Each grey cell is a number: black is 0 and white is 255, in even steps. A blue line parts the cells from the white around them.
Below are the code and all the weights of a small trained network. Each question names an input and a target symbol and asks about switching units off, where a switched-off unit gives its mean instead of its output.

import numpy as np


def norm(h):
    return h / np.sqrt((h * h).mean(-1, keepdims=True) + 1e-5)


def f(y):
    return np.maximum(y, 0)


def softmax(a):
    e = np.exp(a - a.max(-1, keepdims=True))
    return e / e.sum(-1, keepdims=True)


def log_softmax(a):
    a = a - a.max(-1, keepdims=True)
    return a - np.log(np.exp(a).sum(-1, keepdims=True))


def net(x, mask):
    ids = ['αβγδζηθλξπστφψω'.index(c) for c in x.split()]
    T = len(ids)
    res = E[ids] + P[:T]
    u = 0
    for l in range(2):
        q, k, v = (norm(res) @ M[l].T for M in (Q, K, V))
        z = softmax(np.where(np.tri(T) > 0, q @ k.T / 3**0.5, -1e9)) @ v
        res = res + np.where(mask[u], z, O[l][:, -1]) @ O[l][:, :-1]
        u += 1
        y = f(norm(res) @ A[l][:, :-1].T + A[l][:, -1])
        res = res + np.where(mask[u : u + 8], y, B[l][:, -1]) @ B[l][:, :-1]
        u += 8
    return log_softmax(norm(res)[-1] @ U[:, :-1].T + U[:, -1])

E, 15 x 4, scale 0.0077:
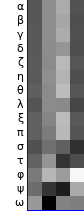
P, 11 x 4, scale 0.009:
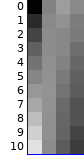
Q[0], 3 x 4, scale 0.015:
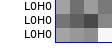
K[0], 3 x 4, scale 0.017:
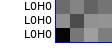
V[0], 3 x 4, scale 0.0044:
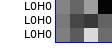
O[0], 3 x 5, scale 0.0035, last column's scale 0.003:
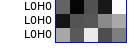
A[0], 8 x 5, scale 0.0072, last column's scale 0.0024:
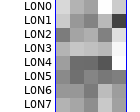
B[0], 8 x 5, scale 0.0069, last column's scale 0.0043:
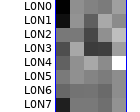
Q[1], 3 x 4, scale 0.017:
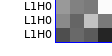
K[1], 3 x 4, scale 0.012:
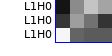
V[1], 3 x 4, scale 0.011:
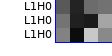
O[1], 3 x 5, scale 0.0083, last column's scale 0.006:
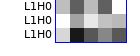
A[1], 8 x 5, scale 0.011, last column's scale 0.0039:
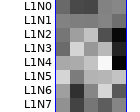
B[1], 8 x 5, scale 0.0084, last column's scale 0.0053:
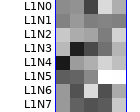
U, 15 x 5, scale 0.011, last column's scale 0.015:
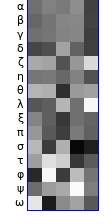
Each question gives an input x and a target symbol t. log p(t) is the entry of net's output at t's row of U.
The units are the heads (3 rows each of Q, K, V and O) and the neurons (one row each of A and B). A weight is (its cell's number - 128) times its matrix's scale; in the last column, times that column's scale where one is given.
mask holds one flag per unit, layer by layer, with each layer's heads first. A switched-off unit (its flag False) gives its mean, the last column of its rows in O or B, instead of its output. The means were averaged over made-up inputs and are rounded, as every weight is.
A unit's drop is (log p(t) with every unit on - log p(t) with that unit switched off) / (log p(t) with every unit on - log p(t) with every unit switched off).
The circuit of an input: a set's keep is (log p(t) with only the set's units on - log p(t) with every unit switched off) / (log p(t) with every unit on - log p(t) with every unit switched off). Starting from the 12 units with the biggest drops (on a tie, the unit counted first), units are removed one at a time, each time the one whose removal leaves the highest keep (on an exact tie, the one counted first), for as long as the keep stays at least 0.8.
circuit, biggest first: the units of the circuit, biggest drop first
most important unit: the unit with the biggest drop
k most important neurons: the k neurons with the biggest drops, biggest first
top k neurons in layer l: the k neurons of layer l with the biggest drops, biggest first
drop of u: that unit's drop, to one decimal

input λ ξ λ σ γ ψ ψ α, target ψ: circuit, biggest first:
L1H0, L1N5, L1N4
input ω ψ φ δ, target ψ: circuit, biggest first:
L1H0, L0H0, L1N5
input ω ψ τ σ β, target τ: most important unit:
L0H0
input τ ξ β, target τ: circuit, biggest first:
L1N5, L1N2
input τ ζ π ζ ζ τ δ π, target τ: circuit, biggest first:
L1H0, L1N2, L1N5
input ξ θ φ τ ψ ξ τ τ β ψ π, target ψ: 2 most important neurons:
L1N5, L1N4
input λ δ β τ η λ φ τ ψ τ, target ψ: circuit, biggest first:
L1H0, L1N5
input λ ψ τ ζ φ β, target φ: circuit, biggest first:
L0H0, L1H0
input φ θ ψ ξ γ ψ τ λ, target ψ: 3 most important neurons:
L0N4, L1N5, L1N4
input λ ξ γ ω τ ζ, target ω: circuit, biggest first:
L1H0, L0H0
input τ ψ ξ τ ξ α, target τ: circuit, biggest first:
L1N2, L1N5
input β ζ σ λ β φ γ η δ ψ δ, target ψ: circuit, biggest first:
L1H0, L1N5
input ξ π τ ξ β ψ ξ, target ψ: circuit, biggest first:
L1H0, L1N5, L1N4
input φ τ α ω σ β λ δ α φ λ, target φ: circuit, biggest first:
L1H0
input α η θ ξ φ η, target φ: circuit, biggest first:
L1H0, L0H0
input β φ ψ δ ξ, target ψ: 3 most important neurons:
L0N4, L1N5, L1N4
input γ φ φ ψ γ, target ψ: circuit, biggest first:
L1H0, L0H0, L1N5
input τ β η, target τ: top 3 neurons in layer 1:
L1N5, L1N2, L1N4
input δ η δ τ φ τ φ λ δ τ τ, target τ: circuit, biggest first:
L1H0, L1N5
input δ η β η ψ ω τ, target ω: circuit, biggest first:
L1H0
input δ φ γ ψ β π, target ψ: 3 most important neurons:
L0N4, L1N5, L1N4
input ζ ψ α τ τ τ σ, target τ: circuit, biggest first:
L1H0, L1N2
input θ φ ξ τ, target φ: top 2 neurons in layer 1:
L1N6, L1N7
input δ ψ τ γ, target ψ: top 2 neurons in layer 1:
L1N5, L1N4
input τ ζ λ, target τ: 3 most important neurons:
L0N4, L1N5, L1N2
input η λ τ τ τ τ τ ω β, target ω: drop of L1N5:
0.1
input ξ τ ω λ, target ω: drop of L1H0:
0.8
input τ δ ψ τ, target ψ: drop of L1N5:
0.2
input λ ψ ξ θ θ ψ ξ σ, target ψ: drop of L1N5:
0.1
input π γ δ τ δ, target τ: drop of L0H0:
0.0
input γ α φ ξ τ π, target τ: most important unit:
L1N5
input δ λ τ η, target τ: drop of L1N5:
0.2
